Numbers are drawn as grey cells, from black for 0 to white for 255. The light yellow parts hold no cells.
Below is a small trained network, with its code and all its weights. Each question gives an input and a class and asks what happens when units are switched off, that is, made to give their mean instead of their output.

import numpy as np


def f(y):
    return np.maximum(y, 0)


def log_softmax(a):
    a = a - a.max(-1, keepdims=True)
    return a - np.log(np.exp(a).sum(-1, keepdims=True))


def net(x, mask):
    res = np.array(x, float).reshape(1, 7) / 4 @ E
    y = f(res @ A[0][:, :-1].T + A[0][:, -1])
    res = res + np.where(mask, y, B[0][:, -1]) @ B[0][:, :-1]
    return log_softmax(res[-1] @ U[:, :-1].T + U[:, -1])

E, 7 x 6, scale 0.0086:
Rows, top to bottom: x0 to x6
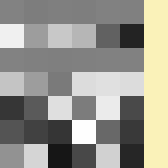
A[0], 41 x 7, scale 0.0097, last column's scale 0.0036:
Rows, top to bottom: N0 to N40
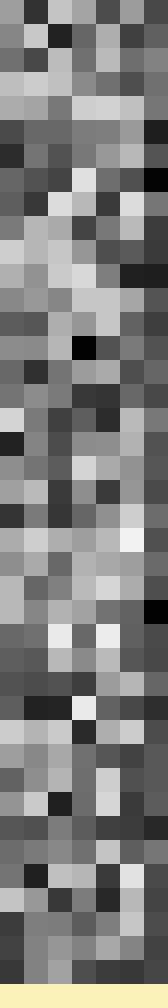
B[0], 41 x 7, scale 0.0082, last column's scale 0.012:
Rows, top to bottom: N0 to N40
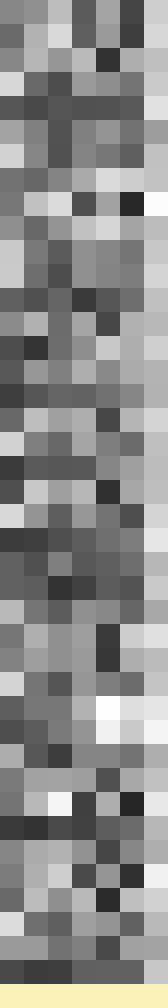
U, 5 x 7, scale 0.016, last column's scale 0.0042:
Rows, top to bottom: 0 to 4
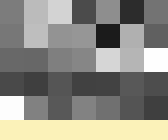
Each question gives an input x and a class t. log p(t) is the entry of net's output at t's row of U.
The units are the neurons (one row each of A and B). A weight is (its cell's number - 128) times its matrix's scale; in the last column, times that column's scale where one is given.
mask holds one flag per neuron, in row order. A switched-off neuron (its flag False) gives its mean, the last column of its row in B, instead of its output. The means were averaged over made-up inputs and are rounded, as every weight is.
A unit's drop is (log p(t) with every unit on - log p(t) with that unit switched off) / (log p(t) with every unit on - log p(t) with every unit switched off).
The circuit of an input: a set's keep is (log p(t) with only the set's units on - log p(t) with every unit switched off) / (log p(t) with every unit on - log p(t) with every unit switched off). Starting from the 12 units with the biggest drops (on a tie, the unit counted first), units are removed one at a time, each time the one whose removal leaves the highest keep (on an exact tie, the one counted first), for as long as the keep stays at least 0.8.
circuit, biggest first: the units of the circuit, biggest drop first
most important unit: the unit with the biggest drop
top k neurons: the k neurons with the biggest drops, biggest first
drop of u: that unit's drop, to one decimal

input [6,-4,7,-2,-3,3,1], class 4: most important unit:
N30
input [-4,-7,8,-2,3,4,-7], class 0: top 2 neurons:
N8, N36
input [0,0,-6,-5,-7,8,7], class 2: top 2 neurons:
N29, N7
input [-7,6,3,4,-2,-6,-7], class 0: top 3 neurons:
N8, N36, N0
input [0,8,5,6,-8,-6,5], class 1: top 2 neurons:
N37, N20
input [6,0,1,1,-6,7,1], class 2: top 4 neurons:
N29, N7, N26, N2
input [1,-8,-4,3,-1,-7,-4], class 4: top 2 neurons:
N21, N38
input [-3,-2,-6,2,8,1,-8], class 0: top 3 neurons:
N8, N36, N0
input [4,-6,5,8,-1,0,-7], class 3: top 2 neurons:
N22, N4
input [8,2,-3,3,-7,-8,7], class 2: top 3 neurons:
N30, N8, N36
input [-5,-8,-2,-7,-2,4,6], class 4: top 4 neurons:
N21, N18, N28, N6
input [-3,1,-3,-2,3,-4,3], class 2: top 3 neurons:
N8, N36, N14
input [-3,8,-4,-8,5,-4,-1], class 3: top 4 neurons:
N40, N34, N14, N16
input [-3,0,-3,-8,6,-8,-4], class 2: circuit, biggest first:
N14
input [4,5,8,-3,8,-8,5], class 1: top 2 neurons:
N26, N32
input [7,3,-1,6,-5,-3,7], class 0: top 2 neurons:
N33, N1
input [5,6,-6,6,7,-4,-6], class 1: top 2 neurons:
N26, N2
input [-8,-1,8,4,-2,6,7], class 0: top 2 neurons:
N33, N1
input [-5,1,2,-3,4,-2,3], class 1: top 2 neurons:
N8, N36
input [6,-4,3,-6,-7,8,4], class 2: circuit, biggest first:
N29
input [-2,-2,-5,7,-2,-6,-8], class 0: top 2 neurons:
N8, N36
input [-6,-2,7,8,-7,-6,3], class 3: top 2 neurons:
N22, N4
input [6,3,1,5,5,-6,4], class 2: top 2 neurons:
N30, N37
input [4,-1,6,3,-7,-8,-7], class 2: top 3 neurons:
N30, N9, N33
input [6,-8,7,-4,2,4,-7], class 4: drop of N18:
0.2
